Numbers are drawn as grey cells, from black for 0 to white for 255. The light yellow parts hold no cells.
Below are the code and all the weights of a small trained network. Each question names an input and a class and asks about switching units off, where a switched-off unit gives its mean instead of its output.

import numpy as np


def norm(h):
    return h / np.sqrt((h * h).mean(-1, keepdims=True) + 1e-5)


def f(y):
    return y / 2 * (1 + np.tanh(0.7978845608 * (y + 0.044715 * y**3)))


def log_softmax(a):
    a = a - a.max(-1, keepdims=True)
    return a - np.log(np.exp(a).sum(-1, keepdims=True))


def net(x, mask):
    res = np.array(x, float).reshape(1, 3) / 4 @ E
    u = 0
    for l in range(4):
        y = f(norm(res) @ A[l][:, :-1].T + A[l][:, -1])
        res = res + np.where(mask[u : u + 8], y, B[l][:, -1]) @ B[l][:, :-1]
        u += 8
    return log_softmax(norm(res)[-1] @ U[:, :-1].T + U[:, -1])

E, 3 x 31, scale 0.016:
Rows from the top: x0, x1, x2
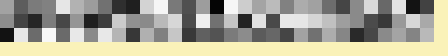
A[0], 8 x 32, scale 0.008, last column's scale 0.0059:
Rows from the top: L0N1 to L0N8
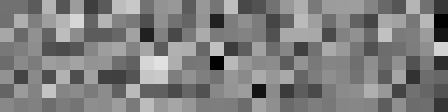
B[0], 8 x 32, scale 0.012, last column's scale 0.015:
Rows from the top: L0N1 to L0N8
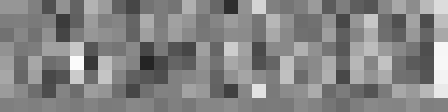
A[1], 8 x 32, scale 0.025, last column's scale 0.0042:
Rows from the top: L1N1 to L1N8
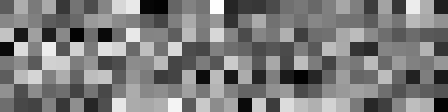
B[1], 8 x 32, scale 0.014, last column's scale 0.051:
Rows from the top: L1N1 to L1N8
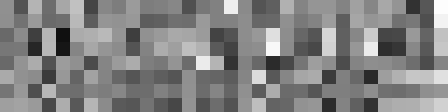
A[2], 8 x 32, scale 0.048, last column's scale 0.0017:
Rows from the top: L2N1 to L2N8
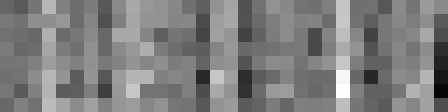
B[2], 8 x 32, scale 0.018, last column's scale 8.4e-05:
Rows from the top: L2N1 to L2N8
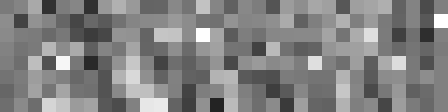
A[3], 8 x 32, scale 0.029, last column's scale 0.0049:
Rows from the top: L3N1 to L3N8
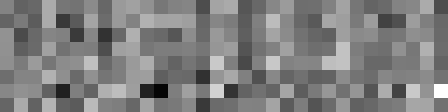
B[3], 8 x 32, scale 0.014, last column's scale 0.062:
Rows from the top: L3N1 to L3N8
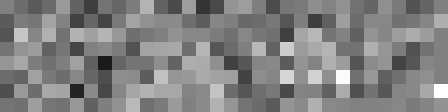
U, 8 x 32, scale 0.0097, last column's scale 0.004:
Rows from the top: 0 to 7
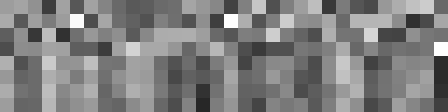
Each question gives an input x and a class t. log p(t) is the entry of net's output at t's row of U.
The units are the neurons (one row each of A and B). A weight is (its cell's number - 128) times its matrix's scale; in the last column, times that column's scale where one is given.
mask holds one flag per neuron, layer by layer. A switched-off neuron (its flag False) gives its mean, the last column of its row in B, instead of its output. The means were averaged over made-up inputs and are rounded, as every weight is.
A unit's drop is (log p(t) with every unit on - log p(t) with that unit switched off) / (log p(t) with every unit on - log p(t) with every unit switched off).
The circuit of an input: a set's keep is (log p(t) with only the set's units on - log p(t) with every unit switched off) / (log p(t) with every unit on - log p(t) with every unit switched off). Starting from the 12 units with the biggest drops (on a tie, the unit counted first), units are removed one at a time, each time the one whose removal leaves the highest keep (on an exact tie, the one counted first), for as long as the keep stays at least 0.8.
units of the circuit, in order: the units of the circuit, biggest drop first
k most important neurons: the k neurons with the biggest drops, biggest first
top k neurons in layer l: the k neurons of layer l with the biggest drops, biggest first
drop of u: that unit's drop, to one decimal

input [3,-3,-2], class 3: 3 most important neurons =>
L1N1, L0N4, L0N6
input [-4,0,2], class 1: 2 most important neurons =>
L1N1, L3N7
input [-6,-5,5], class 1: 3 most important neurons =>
L1N1, L0N1, L1N8
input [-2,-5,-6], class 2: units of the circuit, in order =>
L1N3
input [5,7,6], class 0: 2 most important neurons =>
L1N8, L1N1
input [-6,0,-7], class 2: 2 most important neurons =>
L1N3, L0N5
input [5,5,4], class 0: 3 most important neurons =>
L1N1, L0N4, L1N4
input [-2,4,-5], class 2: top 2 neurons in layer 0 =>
L0N7, L0N5
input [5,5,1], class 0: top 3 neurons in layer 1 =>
L1N1, L1N4, L1N3
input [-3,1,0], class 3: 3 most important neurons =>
L1N5, L0N4, L0N5
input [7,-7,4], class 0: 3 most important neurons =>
L1N1, L0N4, L1N6
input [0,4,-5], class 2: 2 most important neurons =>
L1N3, L1N6
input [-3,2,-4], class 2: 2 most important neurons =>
L0N5, L1N3
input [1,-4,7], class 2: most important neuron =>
L1N4
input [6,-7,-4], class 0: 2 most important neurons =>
L1N1, L0N4
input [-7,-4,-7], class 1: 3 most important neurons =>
L1N1, L1N4, L0N2
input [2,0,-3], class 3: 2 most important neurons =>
L1N1, L1N3
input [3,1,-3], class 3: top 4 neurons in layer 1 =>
L1N1, L1N3, L1N4, L1N6
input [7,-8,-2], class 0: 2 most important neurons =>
L1N1, L0N4
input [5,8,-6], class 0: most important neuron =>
L1N8
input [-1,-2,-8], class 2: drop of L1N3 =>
0.3
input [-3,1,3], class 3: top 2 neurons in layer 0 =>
L0N5, L0N4
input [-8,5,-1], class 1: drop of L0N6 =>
0.0
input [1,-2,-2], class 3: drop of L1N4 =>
0.1
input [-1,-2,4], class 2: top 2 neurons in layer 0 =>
L0N6, L0N1
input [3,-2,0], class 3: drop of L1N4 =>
0.6
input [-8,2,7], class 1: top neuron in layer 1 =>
L1N1
